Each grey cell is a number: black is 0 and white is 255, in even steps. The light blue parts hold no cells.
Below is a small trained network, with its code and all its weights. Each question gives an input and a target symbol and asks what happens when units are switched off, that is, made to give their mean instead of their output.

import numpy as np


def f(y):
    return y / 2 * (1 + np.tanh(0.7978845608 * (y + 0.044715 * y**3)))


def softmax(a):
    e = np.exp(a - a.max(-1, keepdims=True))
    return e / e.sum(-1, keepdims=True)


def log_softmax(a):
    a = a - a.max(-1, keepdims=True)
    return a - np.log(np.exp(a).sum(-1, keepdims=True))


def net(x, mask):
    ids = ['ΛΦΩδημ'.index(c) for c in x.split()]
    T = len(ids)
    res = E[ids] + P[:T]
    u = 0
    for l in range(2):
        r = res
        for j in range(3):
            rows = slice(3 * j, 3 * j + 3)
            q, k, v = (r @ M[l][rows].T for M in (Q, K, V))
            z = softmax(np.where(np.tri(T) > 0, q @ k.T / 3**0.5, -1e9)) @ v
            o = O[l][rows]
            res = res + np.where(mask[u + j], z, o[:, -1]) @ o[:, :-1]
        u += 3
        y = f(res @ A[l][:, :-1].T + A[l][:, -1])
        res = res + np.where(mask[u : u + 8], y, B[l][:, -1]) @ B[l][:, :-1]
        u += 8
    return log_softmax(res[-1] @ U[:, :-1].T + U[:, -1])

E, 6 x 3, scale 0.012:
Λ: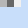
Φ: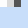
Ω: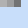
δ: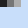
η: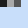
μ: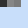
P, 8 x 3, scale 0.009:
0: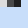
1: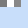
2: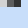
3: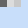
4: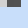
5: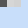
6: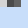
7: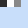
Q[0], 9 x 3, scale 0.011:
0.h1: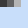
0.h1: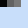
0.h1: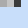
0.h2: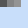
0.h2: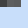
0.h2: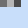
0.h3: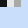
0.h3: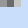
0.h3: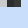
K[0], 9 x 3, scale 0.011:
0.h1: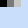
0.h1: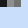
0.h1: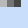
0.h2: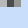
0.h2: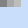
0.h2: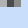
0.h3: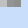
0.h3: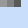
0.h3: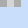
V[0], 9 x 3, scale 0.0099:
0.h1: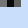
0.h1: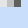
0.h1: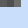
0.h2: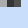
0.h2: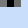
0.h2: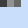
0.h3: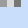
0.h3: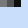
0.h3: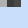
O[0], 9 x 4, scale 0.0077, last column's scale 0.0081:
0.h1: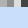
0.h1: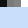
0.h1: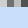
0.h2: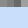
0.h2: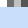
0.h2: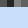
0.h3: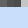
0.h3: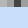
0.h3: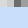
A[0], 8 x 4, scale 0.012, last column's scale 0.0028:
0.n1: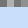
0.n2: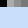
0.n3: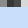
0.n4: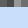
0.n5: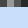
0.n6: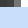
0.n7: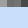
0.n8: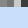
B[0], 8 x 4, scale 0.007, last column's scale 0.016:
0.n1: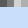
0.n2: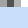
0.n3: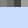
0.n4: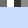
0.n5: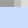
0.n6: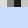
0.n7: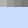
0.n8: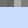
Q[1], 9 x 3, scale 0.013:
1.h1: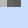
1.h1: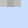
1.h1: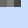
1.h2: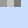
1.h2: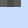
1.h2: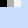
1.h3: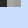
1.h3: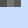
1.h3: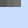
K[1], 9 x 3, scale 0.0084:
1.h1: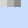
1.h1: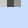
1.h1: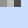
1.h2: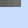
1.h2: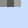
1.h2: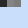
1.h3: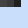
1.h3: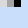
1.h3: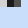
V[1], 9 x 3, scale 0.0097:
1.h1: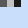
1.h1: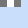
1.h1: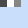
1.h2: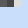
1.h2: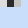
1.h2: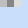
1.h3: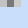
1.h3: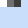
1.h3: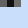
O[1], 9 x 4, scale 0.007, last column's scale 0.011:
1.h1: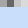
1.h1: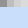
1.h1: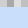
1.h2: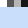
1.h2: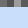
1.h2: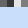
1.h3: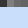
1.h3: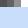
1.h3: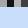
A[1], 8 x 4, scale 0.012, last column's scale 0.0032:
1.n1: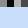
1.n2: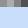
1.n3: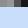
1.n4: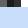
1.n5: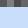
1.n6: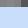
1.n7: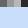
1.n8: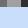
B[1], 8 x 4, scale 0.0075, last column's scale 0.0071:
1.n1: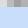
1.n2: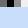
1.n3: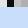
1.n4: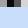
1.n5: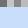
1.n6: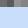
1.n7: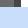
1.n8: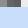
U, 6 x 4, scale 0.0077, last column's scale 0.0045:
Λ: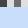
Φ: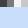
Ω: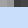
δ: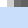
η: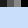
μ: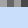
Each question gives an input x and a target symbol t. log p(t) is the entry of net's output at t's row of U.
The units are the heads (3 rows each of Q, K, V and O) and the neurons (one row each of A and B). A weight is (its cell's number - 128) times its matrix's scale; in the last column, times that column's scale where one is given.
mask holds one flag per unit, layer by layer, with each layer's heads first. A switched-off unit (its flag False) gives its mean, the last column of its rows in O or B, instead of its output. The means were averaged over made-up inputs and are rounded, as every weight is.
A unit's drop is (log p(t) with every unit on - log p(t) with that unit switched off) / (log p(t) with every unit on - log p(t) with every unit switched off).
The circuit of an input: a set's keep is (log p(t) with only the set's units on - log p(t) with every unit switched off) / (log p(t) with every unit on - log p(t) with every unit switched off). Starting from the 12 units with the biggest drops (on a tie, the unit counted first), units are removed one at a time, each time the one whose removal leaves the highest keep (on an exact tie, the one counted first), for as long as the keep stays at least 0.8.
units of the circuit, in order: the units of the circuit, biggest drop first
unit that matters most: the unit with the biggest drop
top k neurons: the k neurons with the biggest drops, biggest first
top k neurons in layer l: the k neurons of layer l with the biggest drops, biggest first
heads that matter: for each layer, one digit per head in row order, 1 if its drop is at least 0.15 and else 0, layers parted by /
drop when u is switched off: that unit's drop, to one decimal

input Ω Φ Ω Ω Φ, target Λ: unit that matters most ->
0.h2
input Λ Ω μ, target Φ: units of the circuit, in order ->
(1.h2 0.h2)
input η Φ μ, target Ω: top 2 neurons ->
(0.n2 0.n6)
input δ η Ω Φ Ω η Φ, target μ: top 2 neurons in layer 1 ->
(1.n4 1.n1)
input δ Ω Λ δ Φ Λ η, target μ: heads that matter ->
111 / 110
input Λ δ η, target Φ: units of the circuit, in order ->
(1.h2 0.h2)
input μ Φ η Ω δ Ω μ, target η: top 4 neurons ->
(0.n2 0.n1 1.n4 0.n7)
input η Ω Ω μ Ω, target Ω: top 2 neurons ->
(0.n6 1.n4)
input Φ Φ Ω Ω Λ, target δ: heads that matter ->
101 / 111
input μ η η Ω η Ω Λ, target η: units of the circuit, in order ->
(0.h2 1.h1)
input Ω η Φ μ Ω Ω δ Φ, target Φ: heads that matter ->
100 / 000
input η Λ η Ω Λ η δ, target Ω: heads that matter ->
010 / 100
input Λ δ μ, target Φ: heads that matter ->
111 / 011
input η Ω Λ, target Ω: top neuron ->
(0.n5)
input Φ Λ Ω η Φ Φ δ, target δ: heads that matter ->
100 / 000
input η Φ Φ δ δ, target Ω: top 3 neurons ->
(0.n2 0.n6 1.n4)
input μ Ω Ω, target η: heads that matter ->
111 / 011
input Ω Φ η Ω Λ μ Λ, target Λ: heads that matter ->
011 / 010
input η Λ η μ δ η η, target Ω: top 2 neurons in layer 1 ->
(1.n4 1.n2)
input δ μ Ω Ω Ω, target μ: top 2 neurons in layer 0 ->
(0.n6 0.n4)
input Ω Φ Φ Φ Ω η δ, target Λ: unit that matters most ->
0.h3
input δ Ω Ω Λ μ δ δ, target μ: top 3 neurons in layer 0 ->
(0.n6 0.n5 0.n4)
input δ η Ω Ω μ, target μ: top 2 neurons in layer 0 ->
(0.n6 0.n4)
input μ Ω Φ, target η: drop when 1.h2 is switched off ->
0.2
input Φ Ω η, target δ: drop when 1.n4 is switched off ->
0.0
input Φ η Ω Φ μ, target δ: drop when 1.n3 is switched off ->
0.1
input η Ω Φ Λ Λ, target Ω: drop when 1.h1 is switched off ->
0.3
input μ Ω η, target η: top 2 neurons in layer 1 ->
(1.n4 1.n1)
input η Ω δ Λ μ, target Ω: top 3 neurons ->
(0.n6 1.n4 0.n5)
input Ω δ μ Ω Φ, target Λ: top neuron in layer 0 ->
(0.n2)
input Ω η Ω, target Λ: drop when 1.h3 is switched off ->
0.2
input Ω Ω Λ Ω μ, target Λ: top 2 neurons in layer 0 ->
(0.n2 0.n7)
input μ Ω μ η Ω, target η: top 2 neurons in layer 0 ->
(0.n2 0.n1)
